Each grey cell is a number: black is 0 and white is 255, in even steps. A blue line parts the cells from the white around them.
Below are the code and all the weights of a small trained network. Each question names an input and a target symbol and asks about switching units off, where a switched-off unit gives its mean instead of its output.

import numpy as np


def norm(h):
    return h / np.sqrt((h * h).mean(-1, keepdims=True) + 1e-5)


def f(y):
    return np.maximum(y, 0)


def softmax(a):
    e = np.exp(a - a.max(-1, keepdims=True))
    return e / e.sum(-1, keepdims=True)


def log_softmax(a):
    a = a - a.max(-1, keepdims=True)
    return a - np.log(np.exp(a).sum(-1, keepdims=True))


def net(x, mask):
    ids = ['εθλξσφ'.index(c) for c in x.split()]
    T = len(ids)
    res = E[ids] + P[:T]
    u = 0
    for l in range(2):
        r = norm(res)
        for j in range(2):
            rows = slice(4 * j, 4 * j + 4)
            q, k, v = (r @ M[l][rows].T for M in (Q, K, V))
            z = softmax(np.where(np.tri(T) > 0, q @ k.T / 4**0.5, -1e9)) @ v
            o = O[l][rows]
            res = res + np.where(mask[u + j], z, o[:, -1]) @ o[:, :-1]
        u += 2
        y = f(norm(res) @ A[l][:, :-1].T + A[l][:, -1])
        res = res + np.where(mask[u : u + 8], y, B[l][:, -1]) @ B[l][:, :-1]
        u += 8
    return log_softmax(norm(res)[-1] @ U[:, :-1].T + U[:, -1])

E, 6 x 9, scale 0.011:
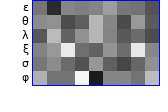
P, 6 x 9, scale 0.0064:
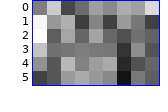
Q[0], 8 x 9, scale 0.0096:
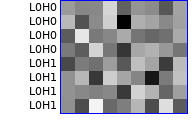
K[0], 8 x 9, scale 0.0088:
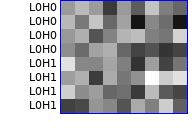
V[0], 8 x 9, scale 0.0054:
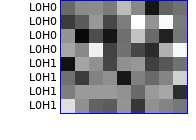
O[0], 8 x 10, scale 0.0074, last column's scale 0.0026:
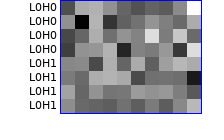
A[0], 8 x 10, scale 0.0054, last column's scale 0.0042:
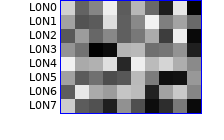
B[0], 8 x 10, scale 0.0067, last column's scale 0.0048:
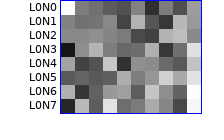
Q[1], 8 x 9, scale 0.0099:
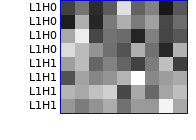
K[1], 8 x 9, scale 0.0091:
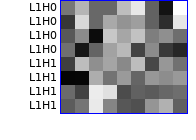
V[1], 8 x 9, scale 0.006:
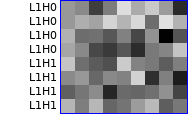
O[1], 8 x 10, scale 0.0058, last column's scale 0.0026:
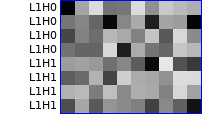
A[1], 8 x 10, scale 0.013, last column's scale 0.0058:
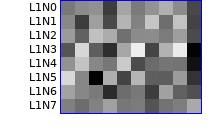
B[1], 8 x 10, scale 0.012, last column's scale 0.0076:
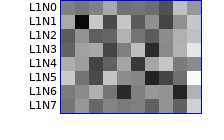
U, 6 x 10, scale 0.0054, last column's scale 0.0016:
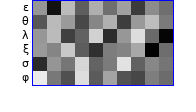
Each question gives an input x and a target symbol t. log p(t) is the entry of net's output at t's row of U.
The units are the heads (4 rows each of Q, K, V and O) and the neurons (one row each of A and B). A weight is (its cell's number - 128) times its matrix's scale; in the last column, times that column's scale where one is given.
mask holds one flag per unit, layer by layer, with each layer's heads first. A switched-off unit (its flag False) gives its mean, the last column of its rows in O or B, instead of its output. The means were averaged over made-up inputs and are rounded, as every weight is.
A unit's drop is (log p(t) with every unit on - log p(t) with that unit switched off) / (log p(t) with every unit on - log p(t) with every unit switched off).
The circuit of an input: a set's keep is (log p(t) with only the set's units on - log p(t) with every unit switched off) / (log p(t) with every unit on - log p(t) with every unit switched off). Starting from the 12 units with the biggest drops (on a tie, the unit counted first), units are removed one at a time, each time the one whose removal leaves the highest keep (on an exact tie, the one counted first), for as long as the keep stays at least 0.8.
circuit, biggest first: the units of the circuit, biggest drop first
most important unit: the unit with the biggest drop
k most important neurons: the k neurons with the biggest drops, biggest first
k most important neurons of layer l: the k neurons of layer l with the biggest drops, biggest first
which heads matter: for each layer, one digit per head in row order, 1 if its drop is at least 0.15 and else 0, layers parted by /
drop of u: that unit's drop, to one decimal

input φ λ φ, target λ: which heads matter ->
11 / 10
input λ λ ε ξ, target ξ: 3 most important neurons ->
(L0N3 L1N5 L1N6)
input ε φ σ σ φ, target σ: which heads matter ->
11 / 00
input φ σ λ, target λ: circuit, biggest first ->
(L0H1 L1N4 L0H0)
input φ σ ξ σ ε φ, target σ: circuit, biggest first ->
(L0H1 L0H0 L1N5)
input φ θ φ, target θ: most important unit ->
L0H1
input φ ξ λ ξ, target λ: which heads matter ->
11 / 01
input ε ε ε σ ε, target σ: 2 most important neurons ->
(L1N3 L1N5)
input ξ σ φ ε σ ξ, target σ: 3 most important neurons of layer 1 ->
(L1N5 L1N3 L1N1)
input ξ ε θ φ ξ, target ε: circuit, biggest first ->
(L0H0 L1N1)
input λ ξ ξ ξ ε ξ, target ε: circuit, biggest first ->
(L0H0 L1H1 L1N1)
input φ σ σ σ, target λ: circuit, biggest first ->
(L0H1 L0H0 L1N4)
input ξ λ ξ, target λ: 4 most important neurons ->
(L1N2 L1N3 L1N5 L0N6)
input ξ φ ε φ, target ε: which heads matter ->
11 / 00
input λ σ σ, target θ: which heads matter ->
11 / 10
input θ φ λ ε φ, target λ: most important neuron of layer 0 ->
(L0N7)
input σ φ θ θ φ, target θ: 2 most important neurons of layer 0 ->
(L0N6 L0N0)
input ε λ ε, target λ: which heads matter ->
10 / 01
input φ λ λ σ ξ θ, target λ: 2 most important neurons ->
(L0N6 L1N4)
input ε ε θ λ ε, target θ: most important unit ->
L1H1
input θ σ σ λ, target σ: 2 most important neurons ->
(L0N3 L1N5)
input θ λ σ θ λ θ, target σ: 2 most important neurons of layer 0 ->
(L0N3 L0N7)
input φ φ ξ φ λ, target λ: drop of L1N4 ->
0.2
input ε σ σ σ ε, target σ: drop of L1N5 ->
0.3
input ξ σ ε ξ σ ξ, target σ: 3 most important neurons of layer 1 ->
(L1N3 L1N5 L1N1)
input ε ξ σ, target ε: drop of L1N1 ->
0.1
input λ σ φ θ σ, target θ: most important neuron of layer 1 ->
(L1N3)
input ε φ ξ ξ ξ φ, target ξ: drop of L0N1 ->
0.0
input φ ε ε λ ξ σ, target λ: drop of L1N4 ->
0.2
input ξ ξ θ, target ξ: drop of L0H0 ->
1.4
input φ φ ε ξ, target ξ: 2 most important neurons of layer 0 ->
(L0N3 L0N7)
